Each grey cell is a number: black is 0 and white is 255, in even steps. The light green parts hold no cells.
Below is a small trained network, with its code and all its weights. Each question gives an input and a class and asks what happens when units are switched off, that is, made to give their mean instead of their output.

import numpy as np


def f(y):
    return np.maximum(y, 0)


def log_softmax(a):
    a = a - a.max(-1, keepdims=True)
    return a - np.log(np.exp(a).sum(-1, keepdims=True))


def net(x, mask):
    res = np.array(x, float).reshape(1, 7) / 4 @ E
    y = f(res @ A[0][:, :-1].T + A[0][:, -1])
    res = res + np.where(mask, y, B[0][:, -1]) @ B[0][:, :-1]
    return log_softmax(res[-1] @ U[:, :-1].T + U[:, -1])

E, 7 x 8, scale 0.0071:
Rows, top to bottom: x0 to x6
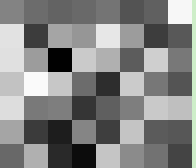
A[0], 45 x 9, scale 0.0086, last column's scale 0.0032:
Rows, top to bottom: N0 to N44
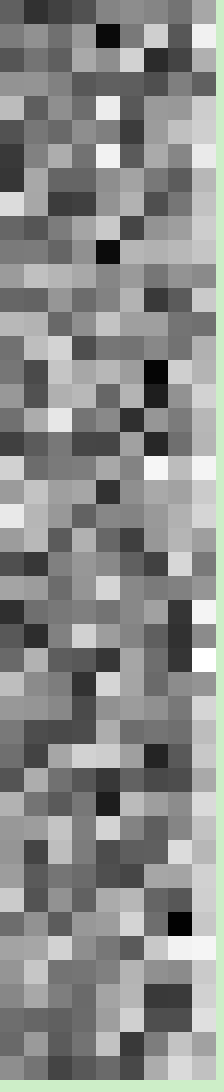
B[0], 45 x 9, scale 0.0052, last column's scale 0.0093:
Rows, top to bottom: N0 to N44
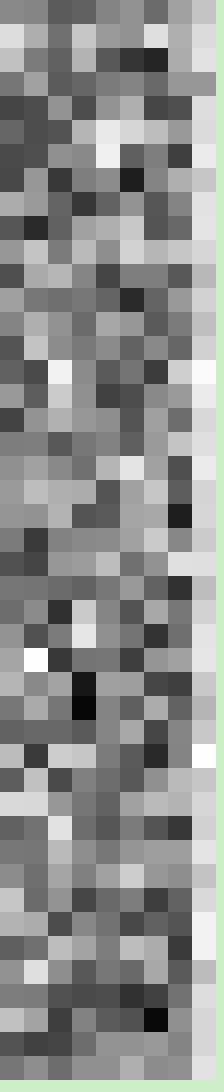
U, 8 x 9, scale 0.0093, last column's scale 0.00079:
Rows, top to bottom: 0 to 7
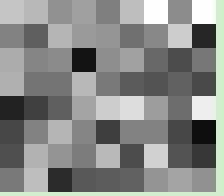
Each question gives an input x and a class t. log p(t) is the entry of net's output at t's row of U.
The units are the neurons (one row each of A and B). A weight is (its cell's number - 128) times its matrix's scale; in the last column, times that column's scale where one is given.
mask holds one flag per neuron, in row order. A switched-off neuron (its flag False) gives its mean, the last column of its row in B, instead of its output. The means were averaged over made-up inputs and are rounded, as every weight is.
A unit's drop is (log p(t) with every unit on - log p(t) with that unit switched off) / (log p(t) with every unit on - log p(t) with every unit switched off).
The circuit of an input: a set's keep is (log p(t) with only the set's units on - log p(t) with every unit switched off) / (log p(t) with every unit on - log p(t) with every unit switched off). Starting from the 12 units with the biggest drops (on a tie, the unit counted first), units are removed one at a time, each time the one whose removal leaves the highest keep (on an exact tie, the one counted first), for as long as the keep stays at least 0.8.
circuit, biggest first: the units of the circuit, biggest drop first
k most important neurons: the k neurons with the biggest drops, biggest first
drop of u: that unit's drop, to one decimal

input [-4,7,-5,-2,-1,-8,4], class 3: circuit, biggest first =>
[N31]
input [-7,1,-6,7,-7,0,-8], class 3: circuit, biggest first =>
[N2; N31]
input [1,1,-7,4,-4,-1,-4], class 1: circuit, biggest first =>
[N15; N18]
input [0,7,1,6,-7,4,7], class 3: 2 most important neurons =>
[N2; N31]
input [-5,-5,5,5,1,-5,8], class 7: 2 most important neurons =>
[N27; N8]
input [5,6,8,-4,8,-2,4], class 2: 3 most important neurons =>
[N28; N8; N21]
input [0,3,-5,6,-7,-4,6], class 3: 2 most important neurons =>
[N31; N34]
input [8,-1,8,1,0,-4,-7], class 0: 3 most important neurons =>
[N20; N6; N21]
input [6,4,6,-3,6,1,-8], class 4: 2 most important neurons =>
[N4; N9]
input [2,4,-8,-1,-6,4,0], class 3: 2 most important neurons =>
[N42; N2]
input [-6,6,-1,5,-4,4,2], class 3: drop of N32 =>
0.0
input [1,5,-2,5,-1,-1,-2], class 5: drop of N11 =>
0.1
